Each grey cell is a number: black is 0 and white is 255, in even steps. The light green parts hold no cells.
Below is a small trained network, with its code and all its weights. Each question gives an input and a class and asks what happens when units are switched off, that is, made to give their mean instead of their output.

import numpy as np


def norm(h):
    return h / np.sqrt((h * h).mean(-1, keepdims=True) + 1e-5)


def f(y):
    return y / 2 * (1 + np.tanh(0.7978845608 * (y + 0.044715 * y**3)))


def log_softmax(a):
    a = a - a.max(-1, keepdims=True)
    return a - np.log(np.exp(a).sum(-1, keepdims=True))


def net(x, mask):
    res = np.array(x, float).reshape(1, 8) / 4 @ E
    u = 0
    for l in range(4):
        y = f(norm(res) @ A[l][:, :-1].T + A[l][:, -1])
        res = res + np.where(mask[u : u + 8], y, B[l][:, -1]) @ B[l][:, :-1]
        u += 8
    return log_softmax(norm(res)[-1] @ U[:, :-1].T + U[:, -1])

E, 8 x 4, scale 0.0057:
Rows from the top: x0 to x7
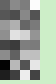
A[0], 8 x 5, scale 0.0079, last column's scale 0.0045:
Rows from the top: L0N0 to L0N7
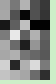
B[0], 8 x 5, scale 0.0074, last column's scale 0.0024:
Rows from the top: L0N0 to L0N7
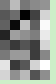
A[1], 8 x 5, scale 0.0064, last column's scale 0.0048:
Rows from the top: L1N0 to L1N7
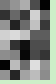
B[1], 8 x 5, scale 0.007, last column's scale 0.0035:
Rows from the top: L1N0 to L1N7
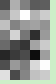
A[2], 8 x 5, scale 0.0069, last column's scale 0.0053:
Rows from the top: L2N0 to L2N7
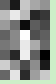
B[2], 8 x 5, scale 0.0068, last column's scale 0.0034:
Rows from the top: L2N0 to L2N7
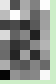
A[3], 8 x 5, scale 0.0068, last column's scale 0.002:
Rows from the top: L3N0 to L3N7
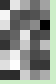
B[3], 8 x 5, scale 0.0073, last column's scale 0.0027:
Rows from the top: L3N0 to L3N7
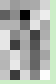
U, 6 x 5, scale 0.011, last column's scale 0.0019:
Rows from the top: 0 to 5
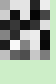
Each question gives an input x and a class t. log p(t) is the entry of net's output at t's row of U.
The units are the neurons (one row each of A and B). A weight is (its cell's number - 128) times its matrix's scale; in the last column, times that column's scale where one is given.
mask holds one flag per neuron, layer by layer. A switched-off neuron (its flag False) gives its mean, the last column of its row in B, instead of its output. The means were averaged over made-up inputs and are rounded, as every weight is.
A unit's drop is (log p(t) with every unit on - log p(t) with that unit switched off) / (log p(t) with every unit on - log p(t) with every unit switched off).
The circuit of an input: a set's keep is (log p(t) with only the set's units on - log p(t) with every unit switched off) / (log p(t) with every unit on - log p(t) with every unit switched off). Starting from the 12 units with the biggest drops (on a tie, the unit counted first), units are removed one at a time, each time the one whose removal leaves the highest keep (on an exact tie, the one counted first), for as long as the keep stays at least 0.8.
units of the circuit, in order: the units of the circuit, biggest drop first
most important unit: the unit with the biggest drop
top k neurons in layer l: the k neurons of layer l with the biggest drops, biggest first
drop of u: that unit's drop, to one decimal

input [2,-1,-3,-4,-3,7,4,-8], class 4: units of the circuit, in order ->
L0N3, L2N7
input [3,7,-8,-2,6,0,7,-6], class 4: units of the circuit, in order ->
L0N2, L1N6
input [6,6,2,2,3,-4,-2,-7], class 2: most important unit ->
L0N4
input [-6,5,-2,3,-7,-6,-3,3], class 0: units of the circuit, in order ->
L2N1, L3N6
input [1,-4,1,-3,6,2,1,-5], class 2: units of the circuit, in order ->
L0N4, L1N5
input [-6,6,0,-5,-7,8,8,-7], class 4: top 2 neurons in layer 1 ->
L1N1, L1N6
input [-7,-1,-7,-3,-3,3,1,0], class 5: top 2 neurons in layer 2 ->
L2N7, L2N0
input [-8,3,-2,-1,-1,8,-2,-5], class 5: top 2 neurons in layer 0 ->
L0N6, L0N3
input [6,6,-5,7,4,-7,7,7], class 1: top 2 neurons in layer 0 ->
L0N2, L0N6
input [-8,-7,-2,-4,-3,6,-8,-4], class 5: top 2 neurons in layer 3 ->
L3N1, L3N2
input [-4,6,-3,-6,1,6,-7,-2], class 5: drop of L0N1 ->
-0.1
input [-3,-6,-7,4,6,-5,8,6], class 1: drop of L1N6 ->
-0.1
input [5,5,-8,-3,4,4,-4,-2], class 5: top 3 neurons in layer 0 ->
L0N6, L0N2, L0N3
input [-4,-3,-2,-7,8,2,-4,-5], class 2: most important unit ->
L0N1
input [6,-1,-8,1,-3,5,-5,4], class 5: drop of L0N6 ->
0.3
